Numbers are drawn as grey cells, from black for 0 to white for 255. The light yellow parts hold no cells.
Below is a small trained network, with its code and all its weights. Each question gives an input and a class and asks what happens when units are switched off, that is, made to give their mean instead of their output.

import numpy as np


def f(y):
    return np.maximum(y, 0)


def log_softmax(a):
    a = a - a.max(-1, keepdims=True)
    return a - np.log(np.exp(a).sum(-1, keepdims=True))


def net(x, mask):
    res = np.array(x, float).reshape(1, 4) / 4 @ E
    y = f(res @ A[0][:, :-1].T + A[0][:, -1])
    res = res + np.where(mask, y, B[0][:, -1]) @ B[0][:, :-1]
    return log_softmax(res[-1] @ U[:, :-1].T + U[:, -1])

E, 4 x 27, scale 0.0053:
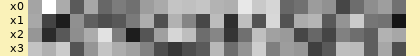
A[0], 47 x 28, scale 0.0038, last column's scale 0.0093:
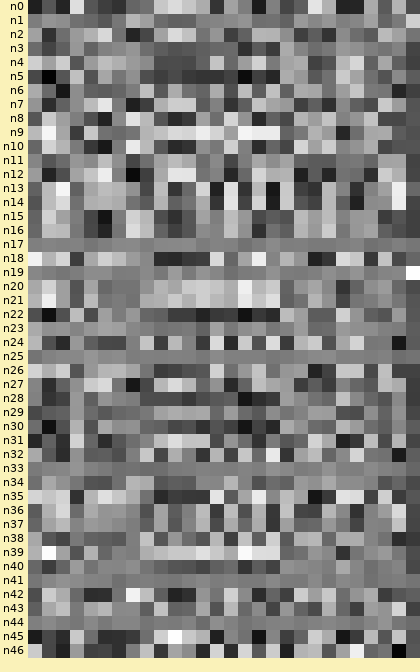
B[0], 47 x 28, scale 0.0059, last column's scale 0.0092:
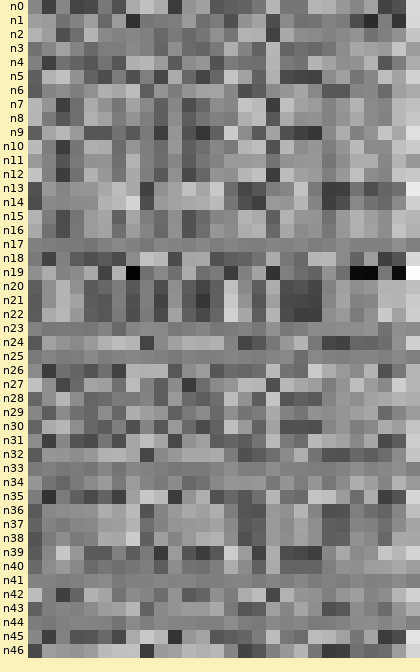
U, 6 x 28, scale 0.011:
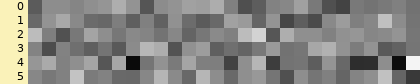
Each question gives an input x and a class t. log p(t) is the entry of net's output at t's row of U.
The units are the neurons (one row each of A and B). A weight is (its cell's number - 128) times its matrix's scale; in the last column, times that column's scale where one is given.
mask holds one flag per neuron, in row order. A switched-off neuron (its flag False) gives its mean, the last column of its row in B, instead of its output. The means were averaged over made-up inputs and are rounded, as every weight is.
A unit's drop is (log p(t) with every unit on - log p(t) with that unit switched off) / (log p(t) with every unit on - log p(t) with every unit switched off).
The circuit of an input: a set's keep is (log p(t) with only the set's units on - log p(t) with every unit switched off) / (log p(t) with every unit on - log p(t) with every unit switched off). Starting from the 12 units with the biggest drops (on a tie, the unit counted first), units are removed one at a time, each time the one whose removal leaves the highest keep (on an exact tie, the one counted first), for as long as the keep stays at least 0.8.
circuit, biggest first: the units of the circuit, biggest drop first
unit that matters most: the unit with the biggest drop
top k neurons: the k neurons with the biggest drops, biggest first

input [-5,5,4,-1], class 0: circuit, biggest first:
(n46)
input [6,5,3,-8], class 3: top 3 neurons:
(n45 n0 n31)
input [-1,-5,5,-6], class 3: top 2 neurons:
(n45 n0)
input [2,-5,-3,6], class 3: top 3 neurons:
(n35 n18 n26)
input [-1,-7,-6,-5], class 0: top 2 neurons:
(n13 n14)
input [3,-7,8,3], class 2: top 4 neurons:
(n12 n7 n27 n2)
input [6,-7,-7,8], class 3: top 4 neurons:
(n35 n18 n26 n4)
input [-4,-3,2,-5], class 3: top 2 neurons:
(n45 n9)
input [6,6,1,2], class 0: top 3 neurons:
(n46 n24 n32)
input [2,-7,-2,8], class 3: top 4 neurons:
(n35 n18 n26 n4)
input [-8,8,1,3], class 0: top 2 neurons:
(n46 n24)
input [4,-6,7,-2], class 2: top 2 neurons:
(n12 n7)
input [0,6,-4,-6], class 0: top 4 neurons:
(n46 n24 n32 n35)
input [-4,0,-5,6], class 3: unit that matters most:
n35
